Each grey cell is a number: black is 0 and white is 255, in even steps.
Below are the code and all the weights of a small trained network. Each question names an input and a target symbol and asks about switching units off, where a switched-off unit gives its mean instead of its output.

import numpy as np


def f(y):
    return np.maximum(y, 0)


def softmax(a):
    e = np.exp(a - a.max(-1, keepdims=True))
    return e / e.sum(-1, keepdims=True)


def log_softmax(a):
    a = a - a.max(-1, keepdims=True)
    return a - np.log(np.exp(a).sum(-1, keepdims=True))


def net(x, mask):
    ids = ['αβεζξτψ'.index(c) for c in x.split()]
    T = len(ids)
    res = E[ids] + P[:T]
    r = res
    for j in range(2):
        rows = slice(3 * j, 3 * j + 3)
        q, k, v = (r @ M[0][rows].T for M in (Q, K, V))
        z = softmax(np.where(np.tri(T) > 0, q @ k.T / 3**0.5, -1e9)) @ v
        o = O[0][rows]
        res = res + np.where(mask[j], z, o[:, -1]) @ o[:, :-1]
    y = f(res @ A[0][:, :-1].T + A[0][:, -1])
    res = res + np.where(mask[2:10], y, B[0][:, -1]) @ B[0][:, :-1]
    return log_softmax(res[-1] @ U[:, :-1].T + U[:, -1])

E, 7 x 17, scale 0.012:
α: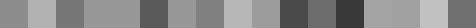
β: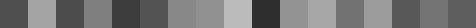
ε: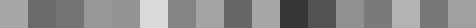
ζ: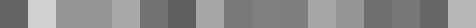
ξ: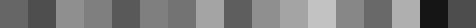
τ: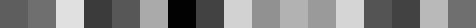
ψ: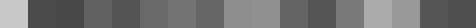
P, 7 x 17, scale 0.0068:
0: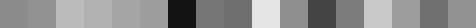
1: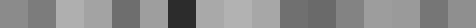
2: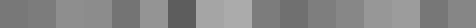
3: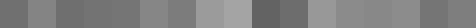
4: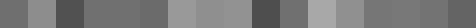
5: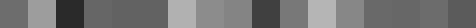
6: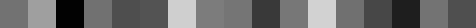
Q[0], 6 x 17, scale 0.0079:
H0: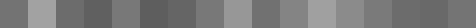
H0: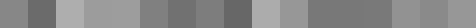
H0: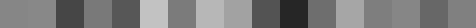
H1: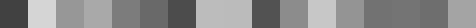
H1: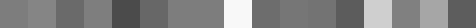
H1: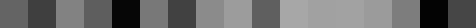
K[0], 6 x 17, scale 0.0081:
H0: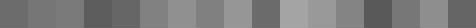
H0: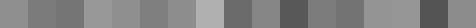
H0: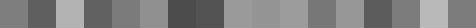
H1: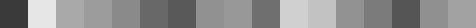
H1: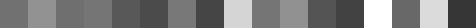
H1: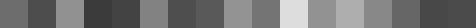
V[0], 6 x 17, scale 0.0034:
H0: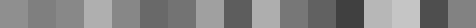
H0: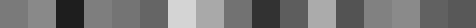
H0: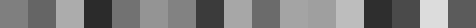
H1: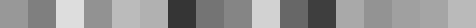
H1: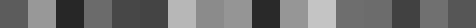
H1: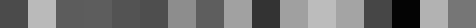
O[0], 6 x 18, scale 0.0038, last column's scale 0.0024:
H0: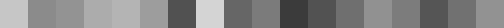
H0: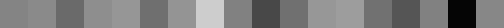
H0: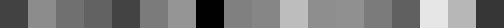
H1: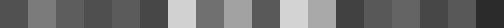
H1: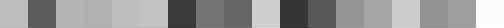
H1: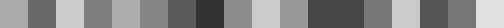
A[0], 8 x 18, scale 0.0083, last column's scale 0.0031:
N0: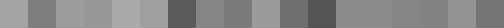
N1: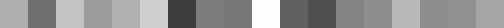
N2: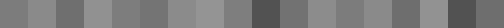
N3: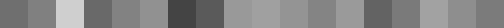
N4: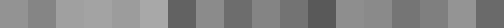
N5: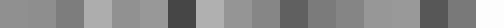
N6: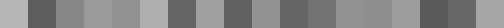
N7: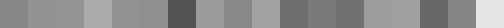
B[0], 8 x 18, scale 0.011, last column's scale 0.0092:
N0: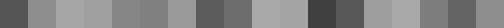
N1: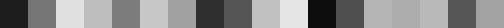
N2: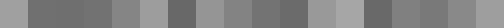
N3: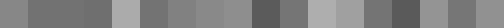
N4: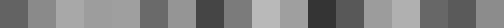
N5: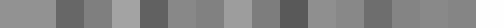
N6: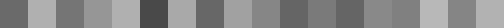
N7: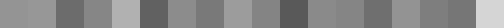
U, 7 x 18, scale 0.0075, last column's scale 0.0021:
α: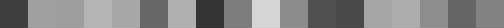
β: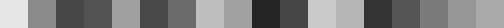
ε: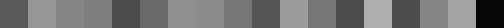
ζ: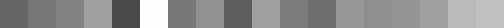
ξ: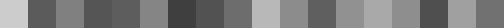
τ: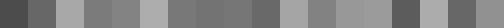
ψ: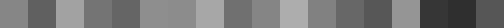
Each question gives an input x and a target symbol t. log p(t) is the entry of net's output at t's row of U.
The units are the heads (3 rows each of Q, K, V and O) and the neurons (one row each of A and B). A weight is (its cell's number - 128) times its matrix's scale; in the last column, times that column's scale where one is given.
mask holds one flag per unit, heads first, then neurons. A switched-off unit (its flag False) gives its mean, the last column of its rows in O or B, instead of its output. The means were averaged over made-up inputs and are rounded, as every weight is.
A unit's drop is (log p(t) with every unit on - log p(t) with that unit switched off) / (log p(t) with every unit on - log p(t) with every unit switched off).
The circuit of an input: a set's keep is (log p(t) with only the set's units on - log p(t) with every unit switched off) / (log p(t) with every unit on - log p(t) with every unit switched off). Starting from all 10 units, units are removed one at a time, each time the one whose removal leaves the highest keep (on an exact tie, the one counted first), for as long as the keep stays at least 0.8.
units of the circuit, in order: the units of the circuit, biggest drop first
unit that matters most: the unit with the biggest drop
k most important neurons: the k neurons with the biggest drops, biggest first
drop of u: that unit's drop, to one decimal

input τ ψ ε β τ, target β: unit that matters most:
N3
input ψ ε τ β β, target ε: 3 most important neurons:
[N5, N7, N1]
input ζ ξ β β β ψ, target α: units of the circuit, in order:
[H1, N1]
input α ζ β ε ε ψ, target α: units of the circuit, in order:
[H1, N6, N1]
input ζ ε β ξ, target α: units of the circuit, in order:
[N1, N6, H1]
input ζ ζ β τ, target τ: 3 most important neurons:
[N3, N1, N5]
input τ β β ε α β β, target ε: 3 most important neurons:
[N5, N7, N3]
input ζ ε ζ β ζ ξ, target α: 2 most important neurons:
[N6, N1]
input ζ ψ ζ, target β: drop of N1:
0.4
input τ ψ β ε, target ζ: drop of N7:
0.2
